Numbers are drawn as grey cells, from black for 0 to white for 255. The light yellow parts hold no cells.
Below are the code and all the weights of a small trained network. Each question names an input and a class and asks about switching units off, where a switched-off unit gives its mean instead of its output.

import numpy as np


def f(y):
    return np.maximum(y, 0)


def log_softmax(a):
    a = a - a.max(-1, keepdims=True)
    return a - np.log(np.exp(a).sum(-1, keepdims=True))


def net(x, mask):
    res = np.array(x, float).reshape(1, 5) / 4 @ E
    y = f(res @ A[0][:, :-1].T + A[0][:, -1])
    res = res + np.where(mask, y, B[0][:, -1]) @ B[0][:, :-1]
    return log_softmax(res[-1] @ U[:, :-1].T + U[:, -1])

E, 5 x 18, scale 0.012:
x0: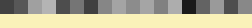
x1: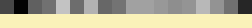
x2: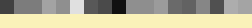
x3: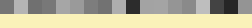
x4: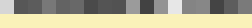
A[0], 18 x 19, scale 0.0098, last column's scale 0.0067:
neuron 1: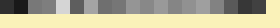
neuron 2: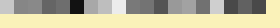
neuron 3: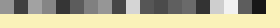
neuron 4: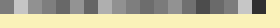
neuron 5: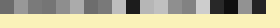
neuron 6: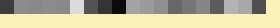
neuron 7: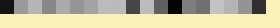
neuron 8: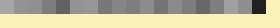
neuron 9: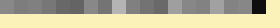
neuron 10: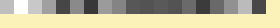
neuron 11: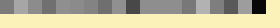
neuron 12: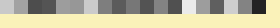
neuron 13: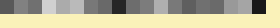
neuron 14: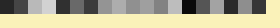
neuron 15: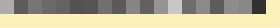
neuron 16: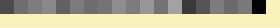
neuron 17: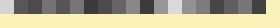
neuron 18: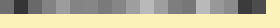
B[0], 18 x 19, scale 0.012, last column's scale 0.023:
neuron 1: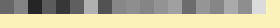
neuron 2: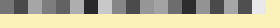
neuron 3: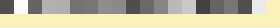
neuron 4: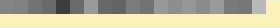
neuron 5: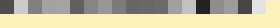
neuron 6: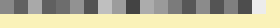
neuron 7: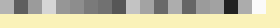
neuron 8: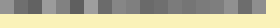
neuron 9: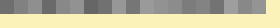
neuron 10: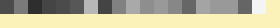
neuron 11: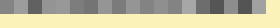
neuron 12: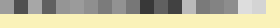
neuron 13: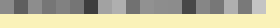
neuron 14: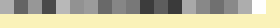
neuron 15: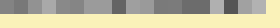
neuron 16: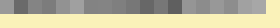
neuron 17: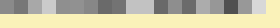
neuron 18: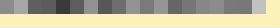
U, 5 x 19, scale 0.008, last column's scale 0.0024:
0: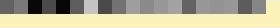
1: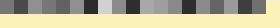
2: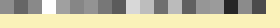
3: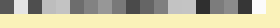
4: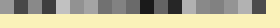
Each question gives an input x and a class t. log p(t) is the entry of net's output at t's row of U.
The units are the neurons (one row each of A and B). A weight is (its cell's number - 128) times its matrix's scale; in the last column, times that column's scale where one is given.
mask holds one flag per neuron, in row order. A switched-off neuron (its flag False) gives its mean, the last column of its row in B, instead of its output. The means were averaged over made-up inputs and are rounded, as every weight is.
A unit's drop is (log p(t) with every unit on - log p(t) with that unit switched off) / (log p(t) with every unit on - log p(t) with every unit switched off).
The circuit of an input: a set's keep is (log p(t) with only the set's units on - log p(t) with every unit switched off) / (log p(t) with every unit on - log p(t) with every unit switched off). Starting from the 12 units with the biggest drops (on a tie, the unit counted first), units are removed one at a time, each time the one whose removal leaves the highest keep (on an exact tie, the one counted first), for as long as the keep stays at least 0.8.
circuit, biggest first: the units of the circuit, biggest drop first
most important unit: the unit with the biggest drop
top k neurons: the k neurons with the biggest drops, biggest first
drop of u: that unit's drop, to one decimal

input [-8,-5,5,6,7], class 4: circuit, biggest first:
[neuron 12]
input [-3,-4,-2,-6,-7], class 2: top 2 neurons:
[neuron 7; neuron 5]
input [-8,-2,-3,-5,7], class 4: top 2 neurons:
[neuron 12; neuron 7]
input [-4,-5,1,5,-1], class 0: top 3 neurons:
[neuron 10; neuron 3; neuron 14]
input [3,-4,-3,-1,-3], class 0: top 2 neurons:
[neuron 10; neuron 6]
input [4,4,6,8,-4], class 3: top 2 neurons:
[neuron 5; neuron 2]
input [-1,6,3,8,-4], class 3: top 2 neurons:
[neuron 5; neuron 10]
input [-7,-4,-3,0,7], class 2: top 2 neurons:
[neuron 17; neuron 14]
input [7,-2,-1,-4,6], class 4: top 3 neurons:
[neuron 14; neuron 7; neuron 16]
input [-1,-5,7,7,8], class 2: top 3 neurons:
[neuron 17; neuron 2; neuron 3]
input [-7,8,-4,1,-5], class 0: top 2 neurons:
[neuron 1; neuron 14]
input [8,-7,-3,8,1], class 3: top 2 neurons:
[neuron 5; neuron 12]
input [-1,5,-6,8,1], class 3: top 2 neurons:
[neuron 5; neuron 6]
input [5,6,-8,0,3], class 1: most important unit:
neuron 2
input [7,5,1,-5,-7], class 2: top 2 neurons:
[neuron 7; neuron 12]
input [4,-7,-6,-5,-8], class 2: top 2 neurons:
[neuron 7; neuron 1]
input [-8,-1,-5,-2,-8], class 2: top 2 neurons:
[neuron 7; neuron 14]
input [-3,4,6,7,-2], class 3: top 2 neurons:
[neuron 5; neuron 2]
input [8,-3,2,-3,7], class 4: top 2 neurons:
[neuron 14; neuron 7]
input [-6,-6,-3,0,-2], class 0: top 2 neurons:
[neuron 10; neuron 14]
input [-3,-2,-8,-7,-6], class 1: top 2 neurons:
[neuron 2; neuron 5]
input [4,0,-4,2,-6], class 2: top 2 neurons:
[neuron 7; neuron 6]
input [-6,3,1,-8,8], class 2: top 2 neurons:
[neuron 17; neuron 5]
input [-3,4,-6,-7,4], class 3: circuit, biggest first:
[neuron 3]
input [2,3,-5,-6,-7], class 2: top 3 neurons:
[neuron 7; neuron 5; neuron 6]
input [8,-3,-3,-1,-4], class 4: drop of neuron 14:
1.2
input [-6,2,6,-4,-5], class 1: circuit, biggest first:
[neuron 6]
